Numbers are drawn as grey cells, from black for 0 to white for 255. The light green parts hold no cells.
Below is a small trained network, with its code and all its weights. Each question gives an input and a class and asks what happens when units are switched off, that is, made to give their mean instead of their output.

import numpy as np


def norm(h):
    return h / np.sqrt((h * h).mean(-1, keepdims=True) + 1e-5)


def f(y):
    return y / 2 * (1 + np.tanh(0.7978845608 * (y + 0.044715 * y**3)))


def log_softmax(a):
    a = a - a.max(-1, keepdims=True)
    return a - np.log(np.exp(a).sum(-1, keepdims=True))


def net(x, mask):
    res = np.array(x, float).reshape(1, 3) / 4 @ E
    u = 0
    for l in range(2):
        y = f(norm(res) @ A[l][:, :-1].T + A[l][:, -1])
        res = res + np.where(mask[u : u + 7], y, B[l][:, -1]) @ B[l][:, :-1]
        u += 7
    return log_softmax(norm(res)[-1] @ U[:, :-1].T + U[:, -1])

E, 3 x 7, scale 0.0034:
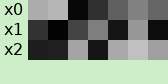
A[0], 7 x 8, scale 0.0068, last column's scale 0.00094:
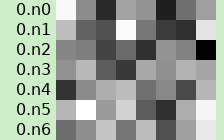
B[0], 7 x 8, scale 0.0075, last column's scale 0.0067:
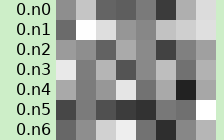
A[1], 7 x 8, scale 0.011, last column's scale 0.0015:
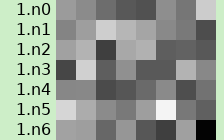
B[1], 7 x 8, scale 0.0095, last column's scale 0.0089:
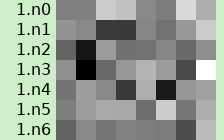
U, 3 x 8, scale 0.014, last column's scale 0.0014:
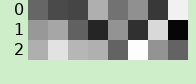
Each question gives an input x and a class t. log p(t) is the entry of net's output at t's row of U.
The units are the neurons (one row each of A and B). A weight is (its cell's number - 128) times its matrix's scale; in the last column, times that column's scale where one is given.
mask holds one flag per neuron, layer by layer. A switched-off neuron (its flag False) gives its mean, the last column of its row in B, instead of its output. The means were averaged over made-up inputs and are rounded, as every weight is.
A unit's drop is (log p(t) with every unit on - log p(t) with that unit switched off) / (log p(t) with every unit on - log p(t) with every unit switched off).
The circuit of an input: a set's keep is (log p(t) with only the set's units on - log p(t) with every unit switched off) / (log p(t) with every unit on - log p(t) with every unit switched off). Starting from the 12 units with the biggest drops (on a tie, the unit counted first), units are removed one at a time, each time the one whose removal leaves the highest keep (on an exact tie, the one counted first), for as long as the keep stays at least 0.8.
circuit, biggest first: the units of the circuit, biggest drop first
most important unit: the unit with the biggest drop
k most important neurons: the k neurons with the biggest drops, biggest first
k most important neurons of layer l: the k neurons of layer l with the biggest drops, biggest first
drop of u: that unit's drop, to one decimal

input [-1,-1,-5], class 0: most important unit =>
1.n3
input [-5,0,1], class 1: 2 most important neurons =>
0.n5, 1.n3
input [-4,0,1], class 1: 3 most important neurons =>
0.n5, 1.n3, 1.n1
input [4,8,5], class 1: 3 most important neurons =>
1.n4, 1.n3, 0.n6
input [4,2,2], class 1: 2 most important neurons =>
0.n1, 0.n6
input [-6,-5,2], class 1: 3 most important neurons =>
1.n1, 1.n3, 0.n0
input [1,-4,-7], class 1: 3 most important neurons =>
0.n0, 0.n5, 0.n4
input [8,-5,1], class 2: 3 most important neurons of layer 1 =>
1.n5, 1.n1, 1.n0
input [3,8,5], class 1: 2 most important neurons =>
1.n4, 1.n3
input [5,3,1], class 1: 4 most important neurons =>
0.n1, 0.n6, 1.n4, 0.n0
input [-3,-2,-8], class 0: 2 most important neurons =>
1.n3, 0.n5
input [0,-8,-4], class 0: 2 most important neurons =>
1.n3, 0.n6
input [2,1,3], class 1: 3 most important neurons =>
0.n1, 1.n4, 0.n4
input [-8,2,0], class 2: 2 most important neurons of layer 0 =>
0.n4, 0.n5
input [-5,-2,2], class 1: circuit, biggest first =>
1.n1
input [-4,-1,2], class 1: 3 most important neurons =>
0.n5, 1.n3, 1.n1
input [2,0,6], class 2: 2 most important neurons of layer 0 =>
0.n5, 0.n0
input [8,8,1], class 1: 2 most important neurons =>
1.n4, 0.n6
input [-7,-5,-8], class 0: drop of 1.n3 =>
0.4
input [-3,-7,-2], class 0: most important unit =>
0.n5
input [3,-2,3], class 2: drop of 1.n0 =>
0.0
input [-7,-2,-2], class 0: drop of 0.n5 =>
0.1
